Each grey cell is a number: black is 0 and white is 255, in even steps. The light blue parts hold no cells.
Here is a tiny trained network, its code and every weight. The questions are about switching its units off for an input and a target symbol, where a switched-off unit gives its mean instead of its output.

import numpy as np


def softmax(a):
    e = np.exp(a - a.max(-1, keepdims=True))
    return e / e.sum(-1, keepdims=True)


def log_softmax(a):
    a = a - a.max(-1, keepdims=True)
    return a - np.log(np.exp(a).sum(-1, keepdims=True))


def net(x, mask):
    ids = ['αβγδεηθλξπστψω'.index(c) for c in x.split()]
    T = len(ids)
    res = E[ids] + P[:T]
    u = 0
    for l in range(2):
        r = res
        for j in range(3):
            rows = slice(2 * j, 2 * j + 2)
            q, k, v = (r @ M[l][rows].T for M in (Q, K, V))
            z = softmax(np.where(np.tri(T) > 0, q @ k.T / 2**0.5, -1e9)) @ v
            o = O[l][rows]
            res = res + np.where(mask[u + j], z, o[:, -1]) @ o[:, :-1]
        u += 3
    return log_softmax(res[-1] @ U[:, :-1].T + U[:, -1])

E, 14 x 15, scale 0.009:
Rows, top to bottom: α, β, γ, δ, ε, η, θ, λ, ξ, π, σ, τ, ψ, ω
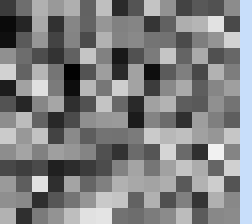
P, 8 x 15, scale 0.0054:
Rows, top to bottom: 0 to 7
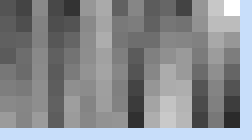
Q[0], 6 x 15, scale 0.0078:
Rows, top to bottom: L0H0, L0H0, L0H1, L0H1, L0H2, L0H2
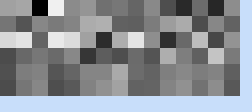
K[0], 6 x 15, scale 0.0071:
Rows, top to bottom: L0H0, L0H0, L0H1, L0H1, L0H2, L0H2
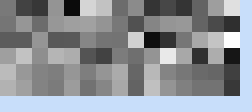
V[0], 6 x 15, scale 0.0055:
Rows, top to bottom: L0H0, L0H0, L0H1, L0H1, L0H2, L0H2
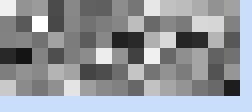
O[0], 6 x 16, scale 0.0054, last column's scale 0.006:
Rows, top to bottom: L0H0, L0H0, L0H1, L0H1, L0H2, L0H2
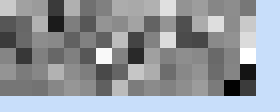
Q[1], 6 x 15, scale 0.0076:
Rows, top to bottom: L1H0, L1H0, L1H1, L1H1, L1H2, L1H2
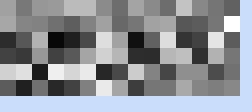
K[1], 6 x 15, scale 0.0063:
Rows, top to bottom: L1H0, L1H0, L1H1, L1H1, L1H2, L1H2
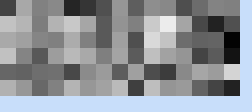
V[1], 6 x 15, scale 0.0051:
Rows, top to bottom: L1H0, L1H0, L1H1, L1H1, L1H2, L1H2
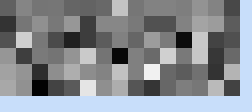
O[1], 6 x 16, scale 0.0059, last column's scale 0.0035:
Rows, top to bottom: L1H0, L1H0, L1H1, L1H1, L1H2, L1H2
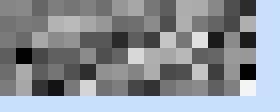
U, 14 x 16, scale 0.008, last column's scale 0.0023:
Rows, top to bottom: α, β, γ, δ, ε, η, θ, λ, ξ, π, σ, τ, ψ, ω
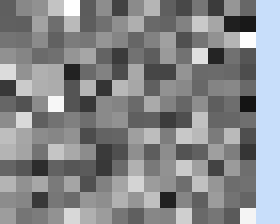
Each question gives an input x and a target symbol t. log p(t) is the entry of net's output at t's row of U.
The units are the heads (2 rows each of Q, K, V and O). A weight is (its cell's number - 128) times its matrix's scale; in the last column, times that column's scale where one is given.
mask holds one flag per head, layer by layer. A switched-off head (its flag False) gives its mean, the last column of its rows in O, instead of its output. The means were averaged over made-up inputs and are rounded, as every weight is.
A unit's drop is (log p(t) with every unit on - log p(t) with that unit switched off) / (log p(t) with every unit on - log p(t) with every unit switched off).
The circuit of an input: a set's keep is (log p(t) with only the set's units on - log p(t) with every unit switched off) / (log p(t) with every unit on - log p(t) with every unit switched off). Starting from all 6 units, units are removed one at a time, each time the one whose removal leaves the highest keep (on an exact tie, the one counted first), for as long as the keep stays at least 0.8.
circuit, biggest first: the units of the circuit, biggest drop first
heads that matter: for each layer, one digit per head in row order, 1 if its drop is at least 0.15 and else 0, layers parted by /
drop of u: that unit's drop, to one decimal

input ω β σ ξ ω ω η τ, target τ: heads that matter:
100 / 000
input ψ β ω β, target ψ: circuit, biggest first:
[L1H1]
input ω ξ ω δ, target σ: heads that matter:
000 / 010
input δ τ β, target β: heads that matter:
100 / 100
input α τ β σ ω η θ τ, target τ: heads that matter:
100 / 001
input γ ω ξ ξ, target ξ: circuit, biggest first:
[L0H0, L1H2, L0H1]
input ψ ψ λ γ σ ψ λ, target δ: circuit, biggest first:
[L1H1, L1H2]
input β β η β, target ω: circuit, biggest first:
[L1H2, L1H0]
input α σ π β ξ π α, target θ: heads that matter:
010 / 001
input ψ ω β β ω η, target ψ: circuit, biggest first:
[L1H1, L0H1]
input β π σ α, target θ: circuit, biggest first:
[L1H2, L0H1]
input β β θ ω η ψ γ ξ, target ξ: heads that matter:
100 / 001
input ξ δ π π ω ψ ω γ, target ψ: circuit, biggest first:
[L1H1, L0H0]
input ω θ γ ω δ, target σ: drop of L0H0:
0.1
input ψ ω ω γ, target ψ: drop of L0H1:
0.2
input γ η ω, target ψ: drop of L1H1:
1.0
